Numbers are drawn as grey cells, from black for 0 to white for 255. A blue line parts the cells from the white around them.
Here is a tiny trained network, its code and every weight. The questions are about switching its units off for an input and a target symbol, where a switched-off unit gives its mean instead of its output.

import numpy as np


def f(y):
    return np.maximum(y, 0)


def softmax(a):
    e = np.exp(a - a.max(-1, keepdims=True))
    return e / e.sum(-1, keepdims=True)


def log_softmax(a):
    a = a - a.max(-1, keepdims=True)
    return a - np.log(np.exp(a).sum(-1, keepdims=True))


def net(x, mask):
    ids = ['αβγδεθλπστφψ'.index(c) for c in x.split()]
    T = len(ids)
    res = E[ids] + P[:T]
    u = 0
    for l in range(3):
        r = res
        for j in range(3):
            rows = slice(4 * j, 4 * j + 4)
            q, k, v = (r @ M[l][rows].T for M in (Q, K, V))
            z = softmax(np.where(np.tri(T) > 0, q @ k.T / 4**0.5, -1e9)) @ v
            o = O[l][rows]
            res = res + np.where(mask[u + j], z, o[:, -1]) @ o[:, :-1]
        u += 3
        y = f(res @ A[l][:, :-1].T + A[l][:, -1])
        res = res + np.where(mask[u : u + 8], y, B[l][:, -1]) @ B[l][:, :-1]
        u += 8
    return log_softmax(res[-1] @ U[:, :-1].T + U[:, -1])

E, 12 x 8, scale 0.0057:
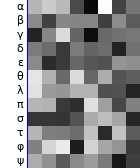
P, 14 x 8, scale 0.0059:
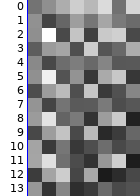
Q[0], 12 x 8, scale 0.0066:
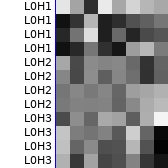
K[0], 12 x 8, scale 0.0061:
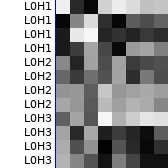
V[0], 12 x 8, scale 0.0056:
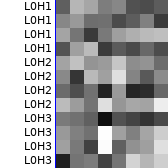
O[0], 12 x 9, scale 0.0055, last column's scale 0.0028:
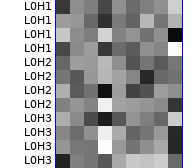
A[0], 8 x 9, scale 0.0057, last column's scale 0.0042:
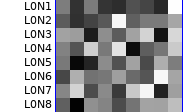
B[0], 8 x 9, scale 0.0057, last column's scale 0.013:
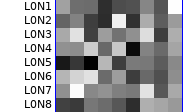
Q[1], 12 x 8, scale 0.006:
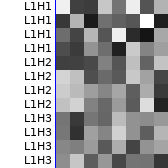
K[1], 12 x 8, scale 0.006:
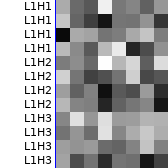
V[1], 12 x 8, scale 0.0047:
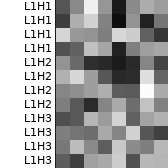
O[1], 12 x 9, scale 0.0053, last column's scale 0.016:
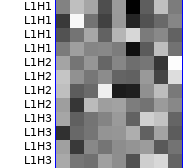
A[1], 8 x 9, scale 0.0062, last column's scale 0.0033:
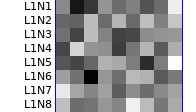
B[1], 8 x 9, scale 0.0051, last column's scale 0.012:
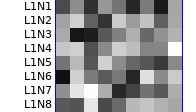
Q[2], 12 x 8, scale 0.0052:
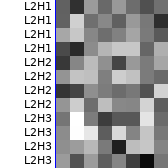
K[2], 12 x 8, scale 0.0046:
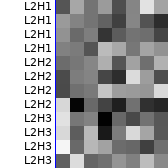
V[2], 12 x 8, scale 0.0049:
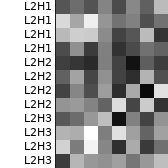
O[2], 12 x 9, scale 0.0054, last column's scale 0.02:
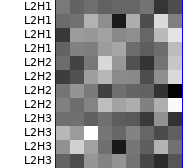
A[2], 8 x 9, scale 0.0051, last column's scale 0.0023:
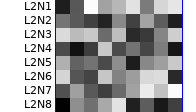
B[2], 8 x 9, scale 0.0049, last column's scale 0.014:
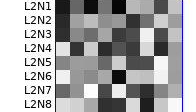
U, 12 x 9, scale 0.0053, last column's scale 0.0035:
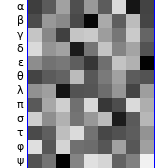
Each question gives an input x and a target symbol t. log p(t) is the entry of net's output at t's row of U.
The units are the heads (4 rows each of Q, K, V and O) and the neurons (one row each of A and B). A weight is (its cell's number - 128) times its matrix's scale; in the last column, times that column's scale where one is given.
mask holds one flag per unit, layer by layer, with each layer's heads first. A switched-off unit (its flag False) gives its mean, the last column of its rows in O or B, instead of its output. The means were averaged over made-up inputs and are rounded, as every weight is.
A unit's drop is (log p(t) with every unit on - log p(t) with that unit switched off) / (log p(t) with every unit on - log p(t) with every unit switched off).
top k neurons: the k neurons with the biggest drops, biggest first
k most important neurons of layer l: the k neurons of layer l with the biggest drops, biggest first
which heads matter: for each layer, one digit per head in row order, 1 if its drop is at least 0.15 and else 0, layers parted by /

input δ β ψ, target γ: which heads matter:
001 / 001 / 101
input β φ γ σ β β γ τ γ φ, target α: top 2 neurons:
[L2N1 L2N8]
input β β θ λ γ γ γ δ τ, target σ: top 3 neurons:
[L2N8 L0N5 L0N1]
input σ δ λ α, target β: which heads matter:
000 / 000 / 001
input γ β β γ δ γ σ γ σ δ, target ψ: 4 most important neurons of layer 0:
[L0N7 L0N3 L0N2 L0N4]
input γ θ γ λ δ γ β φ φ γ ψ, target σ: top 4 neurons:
[L0N1 L2N8 L1N1 L2N1]
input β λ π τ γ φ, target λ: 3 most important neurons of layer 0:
[L0N7 L0N3 L0N1]
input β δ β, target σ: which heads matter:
000 / 010 / 111
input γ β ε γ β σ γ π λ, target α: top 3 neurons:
[L1N6 L1N8 L2N8]
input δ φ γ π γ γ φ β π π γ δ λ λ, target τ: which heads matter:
001 / 011 / 110
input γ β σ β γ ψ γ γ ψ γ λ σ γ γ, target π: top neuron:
[L0N8]
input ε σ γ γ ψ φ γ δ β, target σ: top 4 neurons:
[L2N8 L0N5 L0N1 L1N1]
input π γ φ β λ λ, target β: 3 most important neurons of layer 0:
[L0N4 L0N1 L0N8]
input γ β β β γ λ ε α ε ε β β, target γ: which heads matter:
000 / 000 / 011
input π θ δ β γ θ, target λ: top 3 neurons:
[L0N7 L0N3 L0N1]
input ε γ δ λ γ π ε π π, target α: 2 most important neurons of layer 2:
[L2N8 L2N7]
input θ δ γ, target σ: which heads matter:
010 / 010 / 111
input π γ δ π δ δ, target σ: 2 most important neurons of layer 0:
[L0N5 L0N1]
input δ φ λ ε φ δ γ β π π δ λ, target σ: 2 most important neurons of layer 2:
[L2N8 L2N1]
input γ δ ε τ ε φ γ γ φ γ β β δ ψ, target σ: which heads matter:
001 / 111 / 110
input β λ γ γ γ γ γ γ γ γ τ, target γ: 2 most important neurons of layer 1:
[L1N2 L1N8]
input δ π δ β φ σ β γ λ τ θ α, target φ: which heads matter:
000 / 010 / 001
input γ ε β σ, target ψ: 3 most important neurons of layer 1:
[L1N2 L1N7 L1N6]
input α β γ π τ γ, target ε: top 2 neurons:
[L2N6 L1N8]
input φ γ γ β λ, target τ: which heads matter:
001 / 000 / 101
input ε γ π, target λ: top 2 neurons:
[L0N7 L0N3]
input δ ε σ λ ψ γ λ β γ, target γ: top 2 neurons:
[L1N4 L0N1]
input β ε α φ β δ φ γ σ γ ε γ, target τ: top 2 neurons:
[L0N5 L1N1]
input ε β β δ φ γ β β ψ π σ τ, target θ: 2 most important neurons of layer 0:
[L0N2 L0N1]
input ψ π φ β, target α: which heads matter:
000 / 100 / 011
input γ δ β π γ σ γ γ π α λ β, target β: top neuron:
[L2N1]
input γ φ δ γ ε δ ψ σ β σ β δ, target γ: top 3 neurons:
[L1N1 L0N1 L0N2]
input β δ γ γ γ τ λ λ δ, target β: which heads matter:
001 / 100 / 101
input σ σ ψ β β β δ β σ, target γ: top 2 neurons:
[L0N1 L1N1]
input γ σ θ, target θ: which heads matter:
100 / 100 / 010
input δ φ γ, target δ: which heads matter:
000 / 100 / 110
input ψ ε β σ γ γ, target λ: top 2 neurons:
[L1N4 L0N7]
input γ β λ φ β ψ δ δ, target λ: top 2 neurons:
[L1N1 L0N5]
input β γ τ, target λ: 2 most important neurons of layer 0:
[L0N3 L0N7]
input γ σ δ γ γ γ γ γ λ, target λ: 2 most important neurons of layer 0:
[L0N1 L0N3]
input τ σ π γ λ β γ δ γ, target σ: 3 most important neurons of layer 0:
[L0N5 L0N1 L0N7]
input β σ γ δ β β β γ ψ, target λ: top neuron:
[L0N1]
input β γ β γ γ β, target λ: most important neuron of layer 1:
[L1N3]
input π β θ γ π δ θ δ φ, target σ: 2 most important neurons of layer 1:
[L1N4 L1N1]
